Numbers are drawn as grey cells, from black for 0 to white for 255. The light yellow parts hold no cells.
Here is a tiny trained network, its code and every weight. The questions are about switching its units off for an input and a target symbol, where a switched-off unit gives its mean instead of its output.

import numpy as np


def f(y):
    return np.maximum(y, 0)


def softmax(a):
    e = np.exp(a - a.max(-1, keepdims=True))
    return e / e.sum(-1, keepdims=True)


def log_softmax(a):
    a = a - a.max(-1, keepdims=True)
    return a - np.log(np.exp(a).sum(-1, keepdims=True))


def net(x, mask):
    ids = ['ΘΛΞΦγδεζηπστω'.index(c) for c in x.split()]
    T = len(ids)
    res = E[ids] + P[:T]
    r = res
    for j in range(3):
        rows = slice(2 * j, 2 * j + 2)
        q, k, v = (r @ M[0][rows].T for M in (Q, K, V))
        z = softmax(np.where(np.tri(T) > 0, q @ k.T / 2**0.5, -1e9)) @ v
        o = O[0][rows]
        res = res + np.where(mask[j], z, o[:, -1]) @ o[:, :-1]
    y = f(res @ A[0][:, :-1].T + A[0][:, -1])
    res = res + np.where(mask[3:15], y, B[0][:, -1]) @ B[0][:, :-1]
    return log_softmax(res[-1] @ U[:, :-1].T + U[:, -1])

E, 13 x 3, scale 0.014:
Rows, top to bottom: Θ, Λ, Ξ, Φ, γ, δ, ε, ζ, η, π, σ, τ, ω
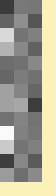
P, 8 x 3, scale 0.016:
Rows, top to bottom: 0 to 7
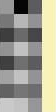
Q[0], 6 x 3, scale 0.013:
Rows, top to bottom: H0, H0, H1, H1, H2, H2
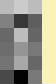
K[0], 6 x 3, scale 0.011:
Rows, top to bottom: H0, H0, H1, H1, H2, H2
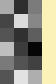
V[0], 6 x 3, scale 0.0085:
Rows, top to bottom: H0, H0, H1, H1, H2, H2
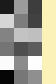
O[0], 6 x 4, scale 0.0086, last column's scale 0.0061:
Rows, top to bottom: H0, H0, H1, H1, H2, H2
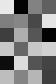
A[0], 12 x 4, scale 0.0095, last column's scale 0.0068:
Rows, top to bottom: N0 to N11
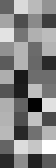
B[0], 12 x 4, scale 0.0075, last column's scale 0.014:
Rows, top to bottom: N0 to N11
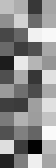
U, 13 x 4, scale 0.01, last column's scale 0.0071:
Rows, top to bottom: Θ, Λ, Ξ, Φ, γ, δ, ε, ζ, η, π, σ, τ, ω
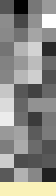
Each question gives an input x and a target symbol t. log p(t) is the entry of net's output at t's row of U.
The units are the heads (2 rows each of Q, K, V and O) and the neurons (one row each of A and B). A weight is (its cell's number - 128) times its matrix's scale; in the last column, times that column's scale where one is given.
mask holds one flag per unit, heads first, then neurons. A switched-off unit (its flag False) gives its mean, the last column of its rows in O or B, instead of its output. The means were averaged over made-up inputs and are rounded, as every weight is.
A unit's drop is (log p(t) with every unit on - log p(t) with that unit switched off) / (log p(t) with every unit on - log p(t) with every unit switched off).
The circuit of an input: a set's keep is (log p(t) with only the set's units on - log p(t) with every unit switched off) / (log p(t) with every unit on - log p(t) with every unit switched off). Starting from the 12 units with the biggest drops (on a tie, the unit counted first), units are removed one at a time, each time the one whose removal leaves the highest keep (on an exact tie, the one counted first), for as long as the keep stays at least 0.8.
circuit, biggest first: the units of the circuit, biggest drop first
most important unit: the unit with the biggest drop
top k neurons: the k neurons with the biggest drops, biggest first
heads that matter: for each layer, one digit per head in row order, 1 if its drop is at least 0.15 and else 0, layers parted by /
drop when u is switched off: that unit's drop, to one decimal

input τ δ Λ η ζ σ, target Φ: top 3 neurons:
N2; N8; N10
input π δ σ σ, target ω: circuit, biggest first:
H2; H0
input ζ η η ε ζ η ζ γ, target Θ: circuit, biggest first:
H2; H1; N1; N8
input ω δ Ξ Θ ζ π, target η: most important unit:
H0
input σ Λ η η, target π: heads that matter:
101
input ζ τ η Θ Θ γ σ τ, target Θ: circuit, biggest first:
H2; N1; N8
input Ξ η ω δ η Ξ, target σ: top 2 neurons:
N4; N11
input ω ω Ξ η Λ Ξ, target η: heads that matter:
100
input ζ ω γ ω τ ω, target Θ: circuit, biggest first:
H2; H1; N1; N0
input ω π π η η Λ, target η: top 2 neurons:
N10; N2
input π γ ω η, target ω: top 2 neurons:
N11; N4
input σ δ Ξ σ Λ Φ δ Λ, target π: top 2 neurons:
N10; N2
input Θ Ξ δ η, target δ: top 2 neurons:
N2; N8
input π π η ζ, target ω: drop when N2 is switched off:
-0.1
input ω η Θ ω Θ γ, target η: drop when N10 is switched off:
0.2
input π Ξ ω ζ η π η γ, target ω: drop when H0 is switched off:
0.5
